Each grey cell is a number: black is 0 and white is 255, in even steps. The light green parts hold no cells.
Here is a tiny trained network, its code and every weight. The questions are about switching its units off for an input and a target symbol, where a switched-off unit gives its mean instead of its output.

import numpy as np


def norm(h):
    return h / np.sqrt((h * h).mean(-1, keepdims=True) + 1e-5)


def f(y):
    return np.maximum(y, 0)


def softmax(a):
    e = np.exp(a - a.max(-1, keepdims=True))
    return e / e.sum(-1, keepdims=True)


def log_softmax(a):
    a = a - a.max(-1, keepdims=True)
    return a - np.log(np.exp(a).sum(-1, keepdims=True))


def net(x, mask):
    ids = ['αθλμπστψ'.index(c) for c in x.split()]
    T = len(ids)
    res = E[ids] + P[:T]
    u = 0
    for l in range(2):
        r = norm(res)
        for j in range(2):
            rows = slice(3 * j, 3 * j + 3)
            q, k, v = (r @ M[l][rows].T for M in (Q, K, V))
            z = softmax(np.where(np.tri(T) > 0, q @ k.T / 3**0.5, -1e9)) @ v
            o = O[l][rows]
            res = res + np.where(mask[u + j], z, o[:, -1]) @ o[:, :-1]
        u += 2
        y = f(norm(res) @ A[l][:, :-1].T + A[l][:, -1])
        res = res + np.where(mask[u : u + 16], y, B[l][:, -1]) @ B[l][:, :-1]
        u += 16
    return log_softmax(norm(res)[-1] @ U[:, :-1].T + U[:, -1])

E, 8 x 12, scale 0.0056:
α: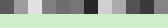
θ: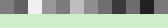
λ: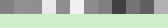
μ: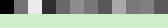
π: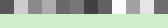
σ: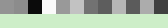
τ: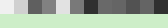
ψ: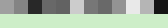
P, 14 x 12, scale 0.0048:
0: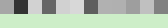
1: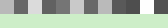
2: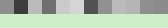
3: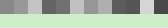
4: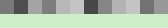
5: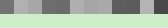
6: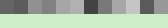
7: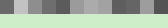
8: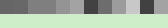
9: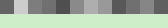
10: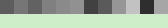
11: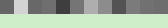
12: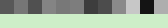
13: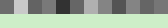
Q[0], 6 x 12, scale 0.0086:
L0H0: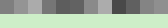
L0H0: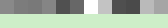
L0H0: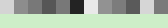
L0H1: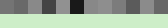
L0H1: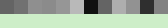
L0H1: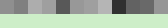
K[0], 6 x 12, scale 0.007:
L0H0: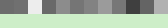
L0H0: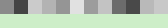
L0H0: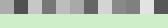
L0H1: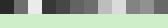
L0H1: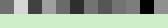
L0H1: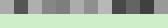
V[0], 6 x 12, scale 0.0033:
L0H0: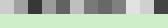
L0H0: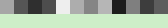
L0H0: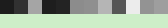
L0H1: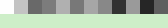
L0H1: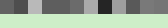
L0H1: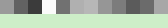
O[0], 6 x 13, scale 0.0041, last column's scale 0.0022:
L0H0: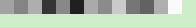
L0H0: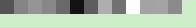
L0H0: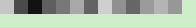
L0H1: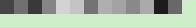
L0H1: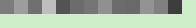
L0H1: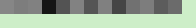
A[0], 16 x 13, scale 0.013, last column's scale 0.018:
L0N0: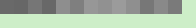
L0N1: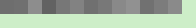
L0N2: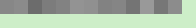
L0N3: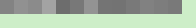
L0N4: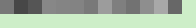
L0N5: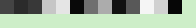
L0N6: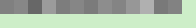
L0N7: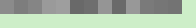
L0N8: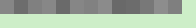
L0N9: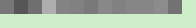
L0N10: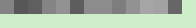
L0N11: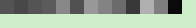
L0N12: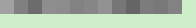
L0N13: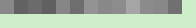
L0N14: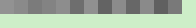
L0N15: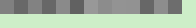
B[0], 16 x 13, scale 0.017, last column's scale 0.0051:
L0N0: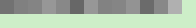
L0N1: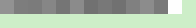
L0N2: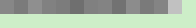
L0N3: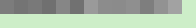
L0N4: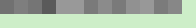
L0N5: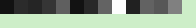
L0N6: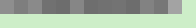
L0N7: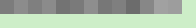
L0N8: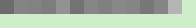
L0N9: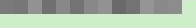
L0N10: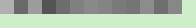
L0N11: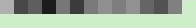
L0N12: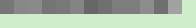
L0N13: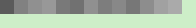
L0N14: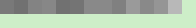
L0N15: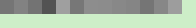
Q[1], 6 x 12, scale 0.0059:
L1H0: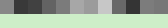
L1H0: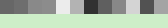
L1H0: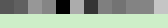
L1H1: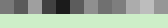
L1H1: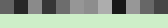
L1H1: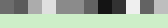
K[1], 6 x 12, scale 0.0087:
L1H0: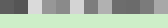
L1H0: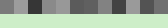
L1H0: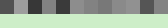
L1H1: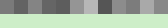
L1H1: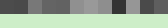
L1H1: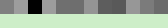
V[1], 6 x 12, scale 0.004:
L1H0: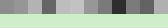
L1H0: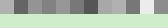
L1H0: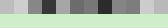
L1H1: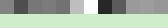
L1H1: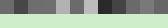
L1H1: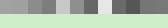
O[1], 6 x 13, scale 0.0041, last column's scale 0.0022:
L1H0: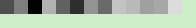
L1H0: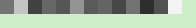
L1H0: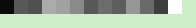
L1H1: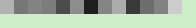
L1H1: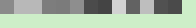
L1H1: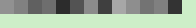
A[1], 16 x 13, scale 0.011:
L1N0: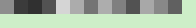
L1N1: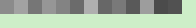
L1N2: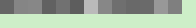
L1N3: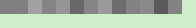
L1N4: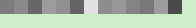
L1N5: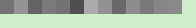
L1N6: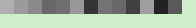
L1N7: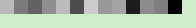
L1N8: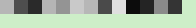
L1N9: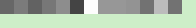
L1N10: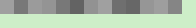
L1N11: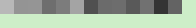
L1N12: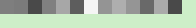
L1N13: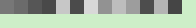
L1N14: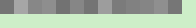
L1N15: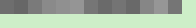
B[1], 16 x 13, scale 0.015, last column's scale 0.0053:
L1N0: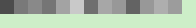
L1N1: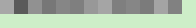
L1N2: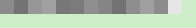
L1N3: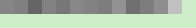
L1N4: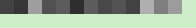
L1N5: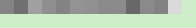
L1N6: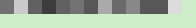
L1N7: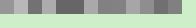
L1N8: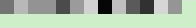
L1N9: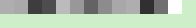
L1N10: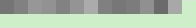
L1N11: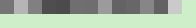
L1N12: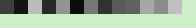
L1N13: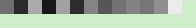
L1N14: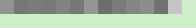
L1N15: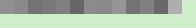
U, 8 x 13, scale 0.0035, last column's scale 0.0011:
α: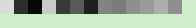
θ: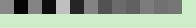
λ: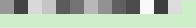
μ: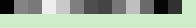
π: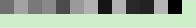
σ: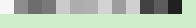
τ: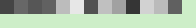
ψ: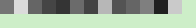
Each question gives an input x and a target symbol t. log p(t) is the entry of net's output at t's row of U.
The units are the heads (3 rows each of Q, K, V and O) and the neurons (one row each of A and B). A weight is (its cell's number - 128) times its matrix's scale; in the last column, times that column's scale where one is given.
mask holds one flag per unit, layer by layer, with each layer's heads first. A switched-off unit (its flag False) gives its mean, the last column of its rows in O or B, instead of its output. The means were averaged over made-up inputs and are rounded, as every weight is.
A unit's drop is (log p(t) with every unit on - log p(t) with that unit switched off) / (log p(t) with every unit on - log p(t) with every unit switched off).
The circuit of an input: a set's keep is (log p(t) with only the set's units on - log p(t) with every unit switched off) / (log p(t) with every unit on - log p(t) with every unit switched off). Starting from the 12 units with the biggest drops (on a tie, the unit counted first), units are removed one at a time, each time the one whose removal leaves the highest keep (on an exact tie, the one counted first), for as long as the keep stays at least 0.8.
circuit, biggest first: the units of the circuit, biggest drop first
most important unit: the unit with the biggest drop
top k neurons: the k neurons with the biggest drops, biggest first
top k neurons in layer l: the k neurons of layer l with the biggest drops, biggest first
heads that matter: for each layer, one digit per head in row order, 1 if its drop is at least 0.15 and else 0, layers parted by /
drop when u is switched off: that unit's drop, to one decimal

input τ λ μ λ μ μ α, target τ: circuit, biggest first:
(L0H0 L1N0 L0N4)
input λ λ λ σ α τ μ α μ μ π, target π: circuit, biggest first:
(L0H0 L1N8)
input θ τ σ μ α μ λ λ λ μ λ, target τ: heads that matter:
11 / 10
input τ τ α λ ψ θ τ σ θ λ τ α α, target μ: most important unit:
L0H0
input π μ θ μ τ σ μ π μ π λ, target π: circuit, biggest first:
(L1N8 L0H0)
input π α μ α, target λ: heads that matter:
11 / 01
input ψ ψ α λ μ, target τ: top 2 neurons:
(L0N4 L0N1)
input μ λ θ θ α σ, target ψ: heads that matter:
00 / 00
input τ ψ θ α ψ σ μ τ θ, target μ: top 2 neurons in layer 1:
(L1N13 L1N9)
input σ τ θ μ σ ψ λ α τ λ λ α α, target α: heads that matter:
10 / 10
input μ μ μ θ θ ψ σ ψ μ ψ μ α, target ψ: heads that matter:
10 / 00
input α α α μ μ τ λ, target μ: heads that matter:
11 / 00
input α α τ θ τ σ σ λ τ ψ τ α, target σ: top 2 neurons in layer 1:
(L1N9 L1N13)
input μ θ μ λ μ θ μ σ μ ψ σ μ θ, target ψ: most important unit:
L0N1
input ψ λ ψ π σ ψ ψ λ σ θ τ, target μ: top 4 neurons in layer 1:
(L1N13 L1N9 L1N12 L1N6)
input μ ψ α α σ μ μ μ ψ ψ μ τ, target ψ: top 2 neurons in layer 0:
(L0N12 L0N13)
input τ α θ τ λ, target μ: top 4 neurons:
(L1N13 L1N9 L1N12 L1N6)
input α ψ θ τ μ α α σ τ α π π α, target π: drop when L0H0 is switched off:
1.3
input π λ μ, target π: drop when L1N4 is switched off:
0.0
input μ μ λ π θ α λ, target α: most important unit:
L0H1
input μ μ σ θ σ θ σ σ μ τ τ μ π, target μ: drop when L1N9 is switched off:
0.3
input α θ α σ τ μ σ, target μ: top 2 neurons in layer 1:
(L1N13 L1N9)
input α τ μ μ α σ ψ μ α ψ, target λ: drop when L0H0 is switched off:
1.1
